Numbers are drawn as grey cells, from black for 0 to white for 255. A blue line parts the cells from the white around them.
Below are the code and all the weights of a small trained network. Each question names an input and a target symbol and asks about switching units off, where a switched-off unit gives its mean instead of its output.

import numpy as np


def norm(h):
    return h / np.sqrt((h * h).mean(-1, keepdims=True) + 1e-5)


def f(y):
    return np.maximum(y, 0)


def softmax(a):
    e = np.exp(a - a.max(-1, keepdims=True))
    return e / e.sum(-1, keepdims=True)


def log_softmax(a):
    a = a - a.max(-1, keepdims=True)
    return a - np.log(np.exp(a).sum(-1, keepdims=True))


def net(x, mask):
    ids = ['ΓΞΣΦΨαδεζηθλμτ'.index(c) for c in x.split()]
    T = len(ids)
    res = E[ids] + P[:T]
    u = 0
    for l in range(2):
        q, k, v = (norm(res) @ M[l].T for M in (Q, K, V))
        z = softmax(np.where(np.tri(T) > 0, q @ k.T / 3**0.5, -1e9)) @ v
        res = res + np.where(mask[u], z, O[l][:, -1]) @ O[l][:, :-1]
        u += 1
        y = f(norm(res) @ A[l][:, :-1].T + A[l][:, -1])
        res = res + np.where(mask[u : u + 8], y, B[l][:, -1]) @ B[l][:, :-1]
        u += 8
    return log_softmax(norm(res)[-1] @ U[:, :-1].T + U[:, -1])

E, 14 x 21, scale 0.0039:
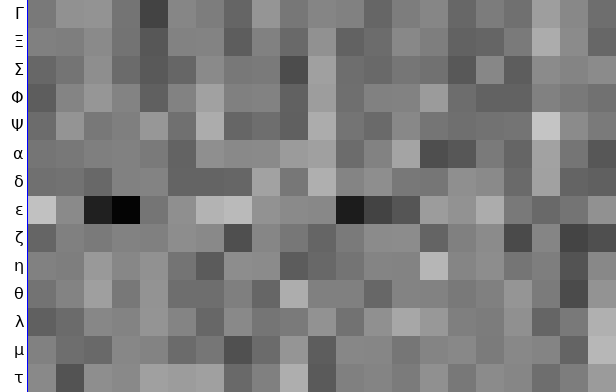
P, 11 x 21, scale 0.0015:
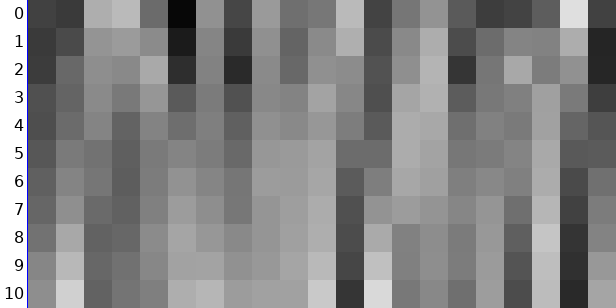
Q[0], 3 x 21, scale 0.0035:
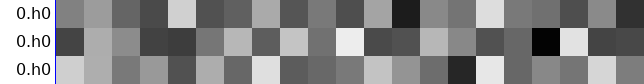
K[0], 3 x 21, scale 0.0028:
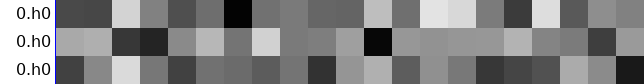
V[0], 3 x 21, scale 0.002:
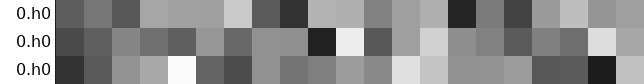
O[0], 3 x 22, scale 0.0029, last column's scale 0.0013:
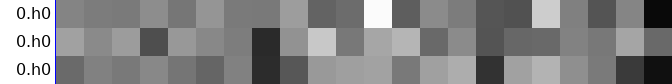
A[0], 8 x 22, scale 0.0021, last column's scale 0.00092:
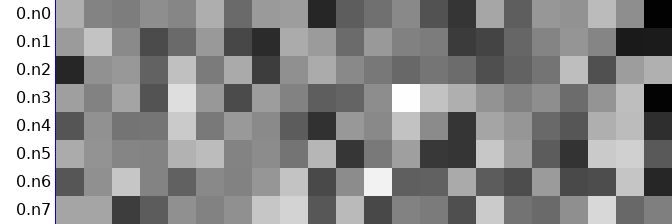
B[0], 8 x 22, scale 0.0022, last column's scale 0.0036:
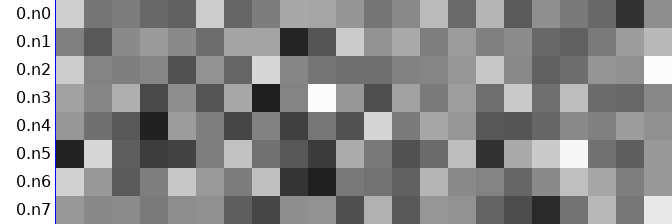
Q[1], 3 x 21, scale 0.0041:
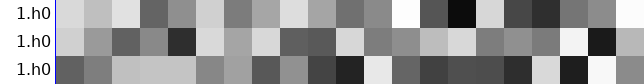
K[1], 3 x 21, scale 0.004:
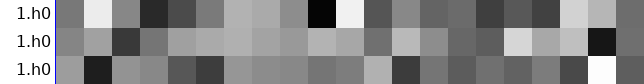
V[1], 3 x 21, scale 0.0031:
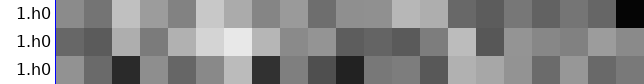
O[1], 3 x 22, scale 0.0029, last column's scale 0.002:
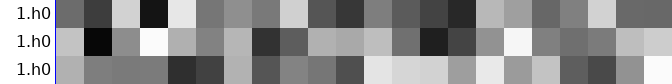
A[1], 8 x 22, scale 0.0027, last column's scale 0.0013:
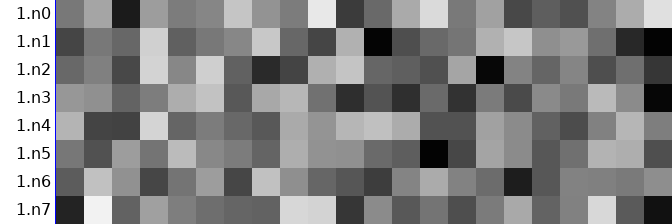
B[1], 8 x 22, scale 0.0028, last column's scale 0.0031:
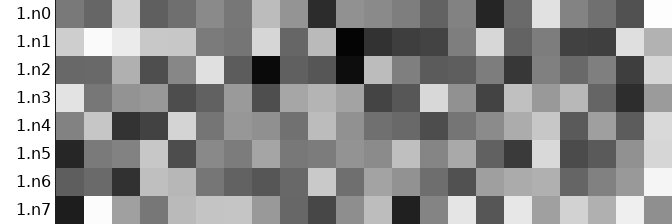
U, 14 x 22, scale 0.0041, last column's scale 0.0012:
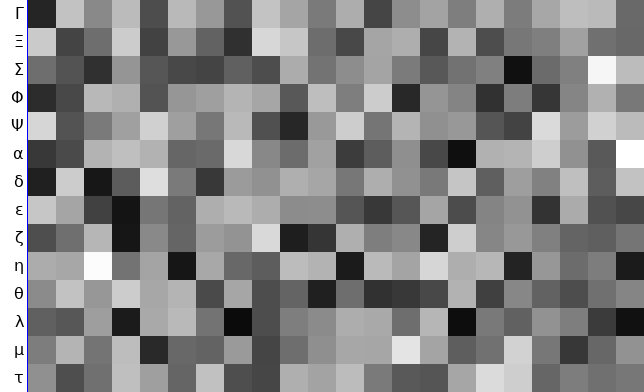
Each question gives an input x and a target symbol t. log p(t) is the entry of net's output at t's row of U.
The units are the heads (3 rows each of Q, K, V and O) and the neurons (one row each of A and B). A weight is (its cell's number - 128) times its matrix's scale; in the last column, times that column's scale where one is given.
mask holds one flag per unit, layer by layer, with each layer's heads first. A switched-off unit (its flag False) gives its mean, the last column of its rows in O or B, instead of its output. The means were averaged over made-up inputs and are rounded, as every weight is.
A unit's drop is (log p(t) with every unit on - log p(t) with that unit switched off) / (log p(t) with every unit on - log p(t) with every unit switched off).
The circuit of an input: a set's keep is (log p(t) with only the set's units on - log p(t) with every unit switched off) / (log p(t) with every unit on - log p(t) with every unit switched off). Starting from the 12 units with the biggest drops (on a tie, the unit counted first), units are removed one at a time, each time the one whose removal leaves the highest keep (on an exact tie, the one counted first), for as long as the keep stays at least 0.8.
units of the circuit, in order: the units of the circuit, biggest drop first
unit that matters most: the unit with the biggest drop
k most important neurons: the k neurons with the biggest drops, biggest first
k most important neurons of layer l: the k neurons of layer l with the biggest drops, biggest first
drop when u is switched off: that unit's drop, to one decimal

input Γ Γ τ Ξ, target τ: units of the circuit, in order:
[1.h0]
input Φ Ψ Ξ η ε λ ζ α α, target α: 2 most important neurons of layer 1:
[1.n0; 1.n7]
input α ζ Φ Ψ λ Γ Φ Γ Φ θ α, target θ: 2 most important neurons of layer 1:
[1.n1; 1.n2]
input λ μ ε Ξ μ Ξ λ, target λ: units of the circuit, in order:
[1.h0; 1.n2; 0.n3]
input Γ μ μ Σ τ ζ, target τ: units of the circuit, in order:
[1.h0; 0.h0]
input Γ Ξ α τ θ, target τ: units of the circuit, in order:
[0.h0; 1.h0]
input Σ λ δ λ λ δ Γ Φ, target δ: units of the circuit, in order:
[1.h0; 1.n6]
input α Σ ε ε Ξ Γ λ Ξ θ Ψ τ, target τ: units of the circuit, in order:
[1.h0; 0.n5]
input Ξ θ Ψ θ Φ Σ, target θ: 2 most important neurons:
[1.n1; 0.n7]
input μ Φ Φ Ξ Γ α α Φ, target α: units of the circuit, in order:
[1.h0; 1.n3]
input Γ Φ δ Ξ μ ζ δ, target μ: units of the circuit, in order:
[0.h0; 1.h0]
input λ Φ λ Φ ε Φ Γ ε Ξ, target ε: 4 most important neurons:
[1.n4; 0.n5; 0.n7; 1.n0]
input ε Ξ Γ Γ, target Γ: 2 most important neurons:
[0.n7; 1.n7]
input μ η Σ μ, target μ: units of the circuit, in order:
[1.h0]
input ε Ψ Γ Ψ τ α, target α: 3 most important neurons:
[1.n0; 0.n7; 0.n1]
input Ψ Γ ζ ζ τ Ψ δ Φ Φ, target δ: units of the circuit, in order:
[1.h0; 1.n6]
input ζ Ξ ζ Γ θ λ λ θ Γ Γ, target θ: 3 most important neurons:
[1.n1; 0.n7; 0.n1]
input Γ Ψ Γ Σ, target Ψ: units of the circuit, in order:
[0.h0; 0.n6; 0.n2]
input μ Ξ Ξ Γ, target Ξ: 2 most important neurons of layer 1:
[1.n3; 1.n0]
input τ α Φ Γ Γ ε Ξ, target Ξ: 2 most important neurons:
[0.n7; 0.n1]
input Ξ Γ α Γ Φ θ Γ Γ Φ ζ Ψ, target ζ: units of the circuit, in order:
[1.h0]
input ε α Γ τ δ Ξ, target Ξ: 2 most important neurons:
[0.n7; 1.n6]
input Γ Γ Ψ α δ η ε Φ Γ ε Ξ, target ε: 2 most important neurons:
[0.n5; 1.n4]
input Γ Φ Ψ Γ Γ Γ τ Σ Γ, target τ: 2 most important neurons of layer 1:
[1.n4; 1.n0]
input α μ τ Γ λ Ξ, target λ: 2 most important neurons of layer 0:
[0.n2; 0.n3]
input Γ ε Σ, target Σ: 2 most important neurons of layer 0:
[0.n4; 0.n7]
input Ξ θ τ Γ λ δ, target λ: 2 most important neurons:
[1.n2; 0.n2]
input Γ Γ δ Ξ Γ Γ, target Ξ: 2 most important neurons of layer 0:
[0.n1; 0.n5]
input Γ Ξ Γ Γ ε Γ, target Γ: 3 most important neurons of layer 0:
[0.n7; 0.n1; 0.n2]
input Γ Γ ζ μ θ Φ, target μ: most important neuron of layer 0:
[0.n1]
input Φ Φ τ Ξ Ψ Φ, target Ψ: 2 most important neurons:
[0.n6; 0.n2]
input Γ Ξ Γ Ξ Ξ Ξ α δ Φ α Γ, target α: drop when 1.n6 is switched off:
0.1
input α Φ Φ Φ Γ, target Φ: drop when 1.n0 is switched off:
0.0
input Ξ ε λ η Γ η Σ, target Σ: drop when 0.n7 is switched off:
0.4
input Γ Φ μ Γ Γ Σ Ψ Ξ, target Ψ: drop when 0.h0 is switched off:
0.7
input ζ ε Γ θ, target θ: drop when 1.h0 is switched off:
0.4
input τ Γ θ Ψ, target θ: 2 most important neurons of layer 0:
[0.n2; 0.n7]
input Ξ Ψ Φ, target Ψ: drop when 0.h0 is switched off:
0.8
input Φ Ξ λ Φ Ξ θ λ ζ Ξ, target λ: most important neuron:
[0.n1]
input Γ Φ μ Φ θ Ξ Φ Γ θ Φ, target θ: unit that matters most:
1.n1
